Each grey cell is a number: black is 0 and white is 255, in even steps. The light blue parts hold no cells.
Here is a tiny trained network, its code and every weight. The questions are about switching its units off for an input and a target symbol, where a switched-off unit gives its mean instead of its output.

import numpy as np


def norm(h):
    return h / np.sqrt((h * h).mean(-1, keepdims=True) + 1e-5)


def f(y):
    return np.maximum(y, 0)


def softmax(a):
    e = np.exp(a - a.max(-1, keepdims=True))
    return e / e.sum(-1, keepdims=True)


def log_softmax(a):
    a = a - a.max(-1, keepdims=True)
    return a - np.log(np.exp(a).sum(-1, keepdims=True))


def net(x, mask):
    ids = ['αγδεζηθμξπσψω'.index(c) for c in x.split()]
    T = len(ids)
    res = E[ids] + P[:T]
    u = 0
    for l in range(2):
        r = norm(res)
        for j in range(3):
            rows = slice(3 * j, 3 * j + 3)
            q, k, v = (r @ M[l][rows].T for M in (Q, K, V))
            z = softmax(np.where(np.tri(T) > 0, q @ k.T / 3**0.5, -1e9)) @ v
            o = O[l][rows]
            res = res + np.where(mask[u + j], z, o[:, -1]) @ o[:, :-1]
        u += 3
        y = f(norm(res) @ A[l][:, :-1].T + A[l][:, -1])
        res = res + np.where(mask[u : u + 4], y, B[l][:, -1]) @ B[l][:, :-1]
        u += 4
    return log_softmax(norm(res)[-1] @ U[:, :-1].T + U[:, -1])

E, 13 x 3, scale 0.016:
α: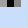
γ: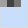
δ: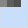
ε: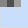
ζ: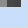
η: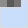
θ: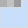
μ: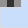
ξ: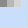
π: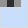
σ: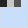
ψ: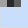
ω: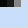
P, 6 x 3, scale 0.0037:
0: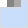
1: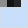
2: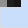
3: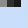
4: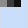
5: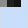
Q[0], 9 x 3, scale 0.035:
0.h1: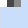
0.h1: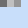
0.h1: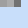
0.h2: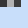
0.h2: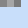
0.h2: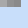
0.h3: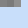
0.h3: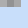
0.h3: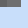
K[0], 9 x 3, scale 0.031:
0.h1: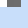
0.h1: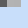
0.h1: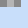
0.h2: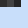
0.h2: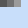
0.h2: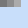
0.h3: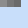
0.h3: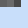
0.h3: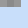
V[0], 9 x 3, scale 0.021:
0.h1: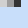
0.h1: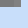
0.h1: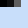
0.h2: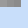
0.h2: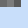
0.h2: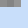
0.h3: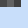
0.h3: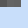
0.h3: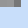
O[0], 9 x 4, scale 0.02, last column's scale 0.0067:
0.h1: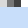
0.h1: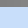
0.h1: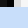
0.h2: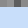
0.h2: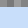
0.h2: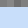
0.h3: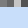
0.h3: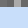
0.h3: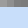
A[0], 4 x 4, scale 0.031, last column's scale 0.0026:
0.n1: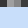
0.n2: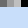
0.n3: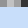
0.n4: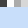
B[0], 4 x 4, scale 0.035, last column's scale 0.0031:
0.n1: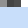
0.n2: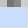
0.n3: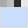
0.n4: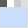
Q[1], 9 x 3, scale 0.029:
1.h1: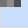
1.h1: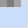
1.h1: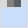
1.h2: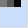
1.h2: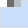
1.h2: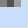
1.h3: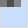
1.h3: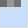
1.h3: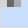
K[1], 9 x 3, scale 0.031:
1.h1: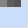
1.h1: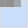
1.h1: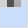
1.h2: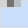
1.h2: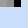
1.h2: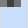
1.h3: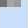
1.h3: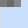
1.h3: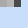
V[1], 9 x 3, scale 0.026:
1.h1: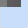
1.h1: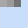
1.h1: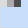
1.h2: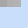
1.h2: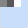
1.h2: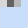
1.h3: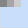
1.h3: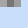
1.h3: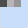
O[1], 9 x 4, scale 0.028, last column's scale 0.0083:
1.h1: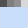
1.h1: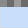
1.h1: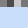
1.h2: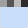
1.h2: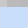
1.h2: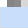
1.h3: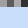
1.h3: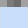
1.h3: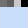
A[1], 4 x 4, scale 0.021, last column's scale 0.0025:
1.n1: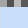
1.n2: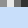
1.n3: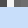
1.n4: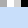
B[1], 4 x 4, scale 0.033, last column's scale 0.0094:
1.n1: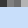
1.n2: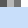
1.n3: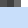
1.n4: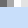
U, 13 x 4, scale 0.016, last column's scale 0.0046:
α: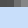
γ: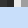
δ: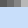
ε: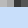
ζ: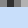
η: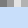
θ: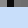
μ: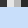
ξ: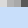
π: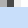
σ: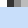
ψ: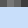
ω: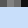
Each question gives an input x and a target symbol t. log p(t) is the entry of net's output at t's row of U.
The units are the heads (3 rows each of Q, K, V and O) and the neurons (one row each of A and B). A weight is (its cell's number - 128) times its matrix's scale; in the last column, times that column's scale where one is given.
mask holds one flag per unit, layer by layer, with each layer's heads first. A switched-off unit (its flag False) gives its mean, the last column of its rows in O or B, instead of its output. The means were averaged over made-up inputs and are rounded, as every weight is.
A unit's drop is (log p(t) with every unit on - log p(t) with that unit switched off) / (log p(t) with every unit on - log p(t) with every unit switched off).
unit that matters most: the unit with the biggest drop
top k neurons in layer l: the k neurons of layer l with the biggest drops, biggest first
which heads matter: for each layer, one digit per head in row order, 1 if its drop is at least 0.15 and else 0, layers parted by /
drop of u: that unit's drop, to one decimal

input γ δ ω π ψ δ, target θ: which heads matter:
100 / 100
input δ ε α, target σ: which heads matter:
100 / 000
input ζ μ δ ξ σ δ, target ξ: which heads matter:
011 / 010
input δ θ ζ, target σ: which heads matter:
101 / 100
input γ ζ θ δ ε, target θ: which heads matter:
100 / 110
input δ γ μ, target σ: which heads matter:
100 / 000
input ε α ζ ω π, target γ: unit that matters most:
0.h1
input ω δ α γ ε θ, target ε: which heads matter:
100 / 000
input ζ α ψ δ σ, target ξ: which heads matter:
011 / 110
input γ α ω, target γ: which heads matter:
100 / 000
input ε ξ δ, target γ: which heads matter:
100 / 001
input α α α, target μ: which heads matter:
101 / 110
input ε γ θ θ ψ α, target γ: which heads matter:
100 / 001
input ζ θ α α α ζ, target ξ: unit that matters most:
0.h3
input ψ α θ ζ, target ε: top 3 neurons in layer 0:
0.n4, 0.n2, 0.n3
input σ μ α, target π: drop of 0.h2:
0.0
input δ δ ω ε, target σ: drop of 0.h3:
0.1
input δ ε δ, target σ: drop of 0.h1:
0.6
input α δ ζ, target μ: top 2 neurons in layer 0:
0.n1, 0.n3
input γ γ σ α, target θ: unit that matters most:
0.h1
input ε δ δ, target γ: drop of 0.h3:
0.2
